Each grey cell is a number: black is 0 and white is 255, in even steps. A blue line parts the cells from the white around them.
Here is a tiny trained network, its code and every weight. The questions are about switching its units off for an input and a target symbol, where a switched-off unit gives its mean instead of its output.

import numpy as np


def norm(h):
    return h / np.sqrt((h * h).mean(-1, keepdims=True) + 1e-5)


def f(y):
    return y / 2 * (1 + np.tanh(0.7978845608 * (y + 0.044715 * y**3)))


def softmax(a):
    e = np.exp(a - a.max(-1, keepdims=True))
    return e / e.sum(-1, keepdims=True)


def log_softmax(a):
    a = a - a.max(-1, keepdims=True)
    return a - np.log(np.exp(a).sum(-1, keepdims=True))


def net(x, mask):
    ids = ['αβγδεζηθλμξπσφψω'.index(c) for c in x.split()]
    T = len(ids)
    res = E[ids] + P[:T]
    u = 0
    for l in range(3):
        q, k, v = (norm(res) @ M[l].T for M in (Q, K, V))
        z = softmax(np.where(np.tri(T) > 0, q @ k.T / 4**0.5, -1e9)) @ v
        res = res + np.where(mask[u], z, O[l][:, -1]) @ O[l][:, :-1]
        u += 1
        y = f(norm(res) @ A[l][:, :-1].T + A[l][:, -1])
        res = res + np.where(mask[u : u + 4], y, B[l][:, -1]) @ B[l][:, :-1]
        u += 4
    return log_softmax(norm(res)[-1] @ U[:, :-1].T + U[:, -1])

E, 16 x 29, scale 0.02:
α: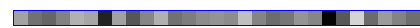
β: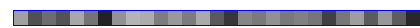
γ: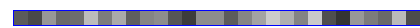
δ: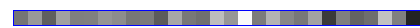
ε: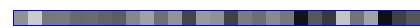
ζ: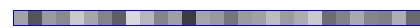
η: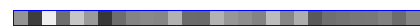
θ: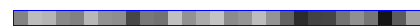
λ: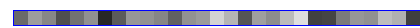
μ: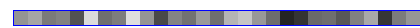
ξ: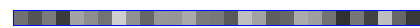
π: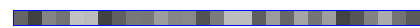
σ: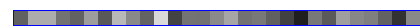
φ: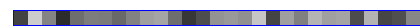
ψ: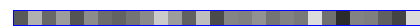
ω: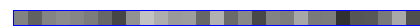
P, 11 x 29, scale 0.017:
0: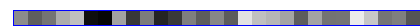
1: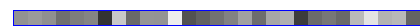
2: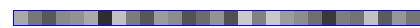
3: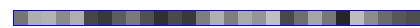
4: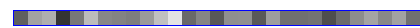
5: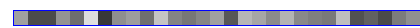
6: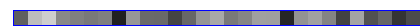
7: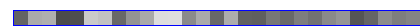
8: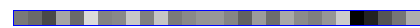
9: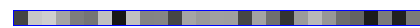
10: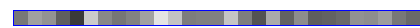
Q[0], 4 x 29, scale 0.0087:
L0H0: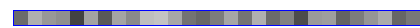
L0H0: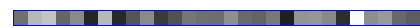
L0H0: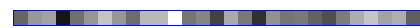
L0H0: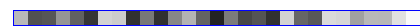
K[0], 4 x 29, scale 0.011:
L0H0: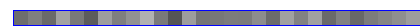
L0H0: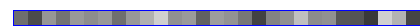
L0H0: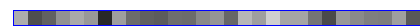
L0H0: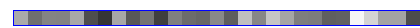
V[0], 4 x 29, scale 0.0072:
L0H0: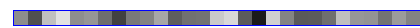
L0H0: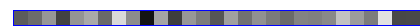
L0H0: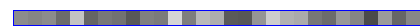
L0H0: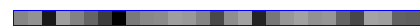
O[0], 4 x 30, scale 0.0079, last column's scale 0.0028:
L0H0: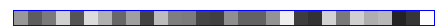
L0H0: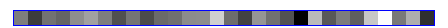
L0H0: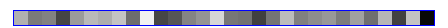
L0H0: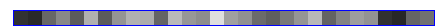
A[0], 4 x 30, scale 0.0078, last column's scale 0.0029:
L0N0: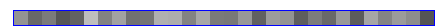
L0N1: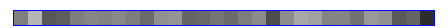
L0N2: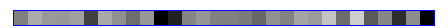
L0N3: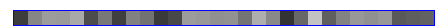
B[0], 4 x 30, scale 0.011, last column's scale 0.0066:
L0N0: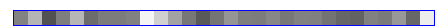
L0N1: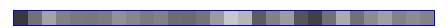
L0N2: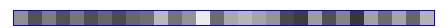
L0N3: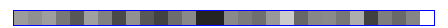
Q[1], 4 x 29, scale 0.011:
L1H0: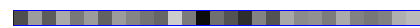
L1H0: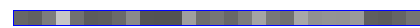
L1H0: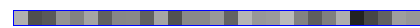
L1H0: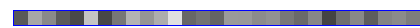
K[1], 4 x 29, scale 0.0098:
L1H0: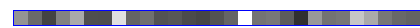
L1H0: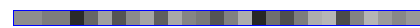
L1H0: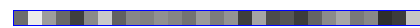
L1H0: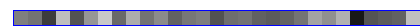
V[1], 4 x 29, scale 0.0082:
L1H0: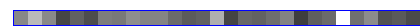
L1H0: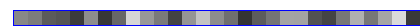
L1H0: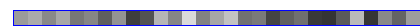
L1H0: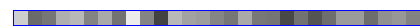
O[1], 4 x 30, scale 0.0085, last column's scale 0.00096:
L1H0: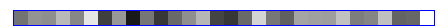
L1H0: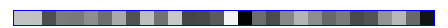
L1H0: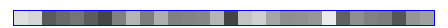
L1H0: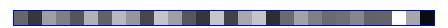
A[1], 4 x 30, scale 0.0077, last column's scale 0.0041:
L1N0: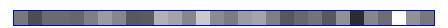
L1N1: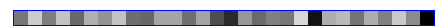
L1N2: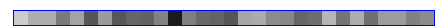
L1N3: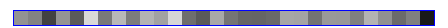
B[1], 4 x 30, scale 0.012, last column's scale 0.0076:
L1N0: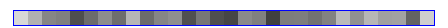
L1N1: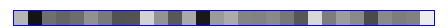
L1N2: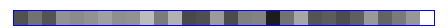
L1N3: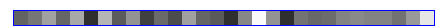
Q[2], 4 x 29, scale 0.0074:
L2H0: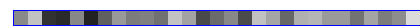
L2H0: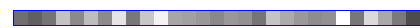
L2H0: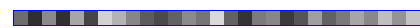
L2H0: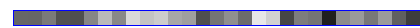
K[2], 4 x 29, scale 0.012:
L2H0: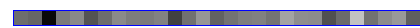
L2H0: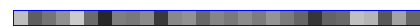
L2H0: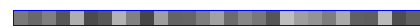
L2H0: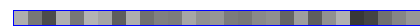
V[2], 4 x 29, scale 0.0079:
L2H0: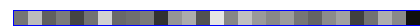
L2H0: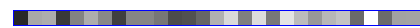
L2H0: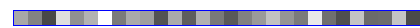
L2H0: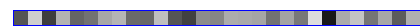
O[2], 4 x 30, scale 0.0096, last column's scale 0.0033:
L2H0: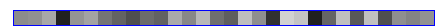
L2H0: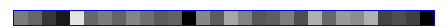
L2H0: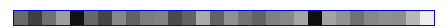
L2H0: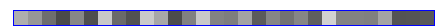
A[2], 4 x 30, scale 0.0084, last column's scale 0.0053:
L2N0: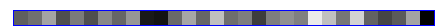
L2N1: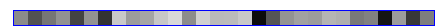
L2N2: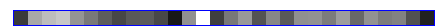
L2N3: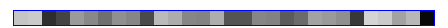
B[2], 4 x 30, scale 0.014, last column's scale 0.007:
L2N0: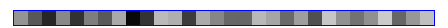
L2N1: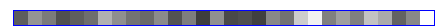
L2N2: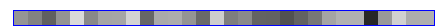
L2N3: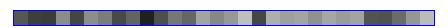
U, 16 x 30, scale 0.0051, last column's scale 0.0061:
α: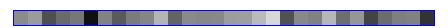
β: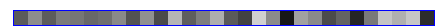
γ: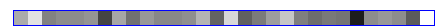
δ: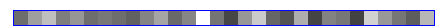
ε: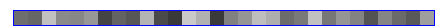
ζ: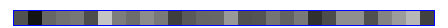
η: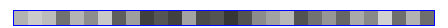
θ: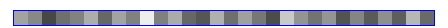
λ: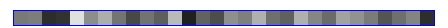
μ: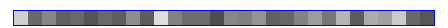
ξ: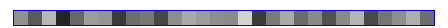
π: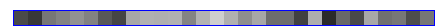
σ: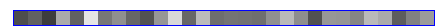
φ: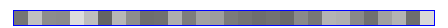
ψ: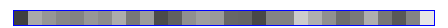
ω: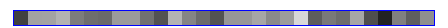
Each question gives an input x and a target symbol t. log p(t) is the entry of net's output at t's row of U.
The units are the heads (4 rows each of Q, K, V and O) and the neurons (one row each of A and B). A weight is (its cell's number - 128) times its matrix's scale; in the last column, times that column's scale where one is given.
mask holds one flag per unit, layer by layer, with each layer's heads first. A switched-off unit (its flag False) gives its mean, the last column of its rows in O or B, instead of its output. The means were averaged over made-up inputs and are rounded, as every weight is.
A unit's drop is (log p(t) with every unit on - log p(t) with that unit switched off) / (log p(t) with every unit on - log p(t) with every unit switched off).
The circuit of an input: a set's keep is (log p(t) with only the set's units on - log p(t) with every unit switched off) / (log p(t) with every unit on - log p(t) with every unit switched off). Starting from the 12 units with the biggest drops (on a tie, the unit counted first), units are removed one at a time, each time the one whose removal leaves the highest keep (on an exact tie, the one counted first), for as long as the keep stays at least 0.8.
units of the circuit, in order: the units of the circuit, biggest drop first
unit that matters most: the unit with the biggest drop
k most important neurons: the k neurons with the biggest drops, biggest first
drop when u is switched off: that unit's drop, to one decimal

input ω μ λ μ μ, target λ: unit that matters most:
L1N3
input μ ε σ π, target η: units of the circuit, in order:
L0H0, L0N3
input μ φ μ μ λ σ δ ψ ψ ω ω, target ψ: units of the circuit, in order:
L2N1, L0H0
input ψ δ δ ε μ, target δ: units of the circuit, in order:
L1N3, L0H0, L2H0, L0N3
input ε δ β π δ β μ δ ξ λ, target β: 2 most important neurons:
L0N3, L2N0
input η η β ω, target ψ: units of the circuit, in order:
L0H0, L2N1
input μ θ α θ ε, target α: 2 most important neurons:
L1N3, L2N3
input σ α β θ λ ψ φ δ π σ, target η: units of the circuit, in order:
L0H0, L0N3
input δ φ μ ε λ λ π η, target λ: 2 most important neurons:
L1N3, L2N3
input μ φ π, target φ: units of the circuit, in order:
L1H0, L2N2
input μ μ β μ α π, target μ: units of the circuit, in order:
L0H0, L1N0, L0N3
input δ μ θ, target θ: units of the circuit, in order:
L0H0, L1N2, L1N1
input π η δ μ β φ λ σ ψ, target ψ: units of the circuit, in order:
L2N1, L0H0, L1N3
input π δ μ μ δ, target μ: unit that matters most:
L1N0
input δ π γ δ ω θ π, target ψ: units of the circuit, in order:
L0H0, L2N1
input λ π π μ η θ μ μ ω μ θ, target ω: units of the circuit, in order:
L1N3, L0H0
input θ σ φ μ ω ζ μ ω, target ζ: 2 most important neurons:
L1N3, L0N3
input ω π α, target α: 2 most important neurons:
L1N3, L2N3
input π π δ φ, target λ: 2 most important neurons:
L2N0, L0N3
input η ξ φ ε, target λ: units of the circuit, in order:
L2H0
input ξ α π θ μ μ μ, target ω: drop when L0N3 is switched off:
0.1
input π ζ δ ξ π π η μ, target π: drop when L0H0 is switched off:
1.0
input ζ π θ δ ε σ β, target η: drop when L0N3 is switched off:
0.3
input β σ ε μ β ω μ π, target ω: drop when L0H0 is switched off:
0.4
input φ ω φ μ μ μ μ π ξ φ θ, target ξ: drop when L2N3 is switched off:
0.5
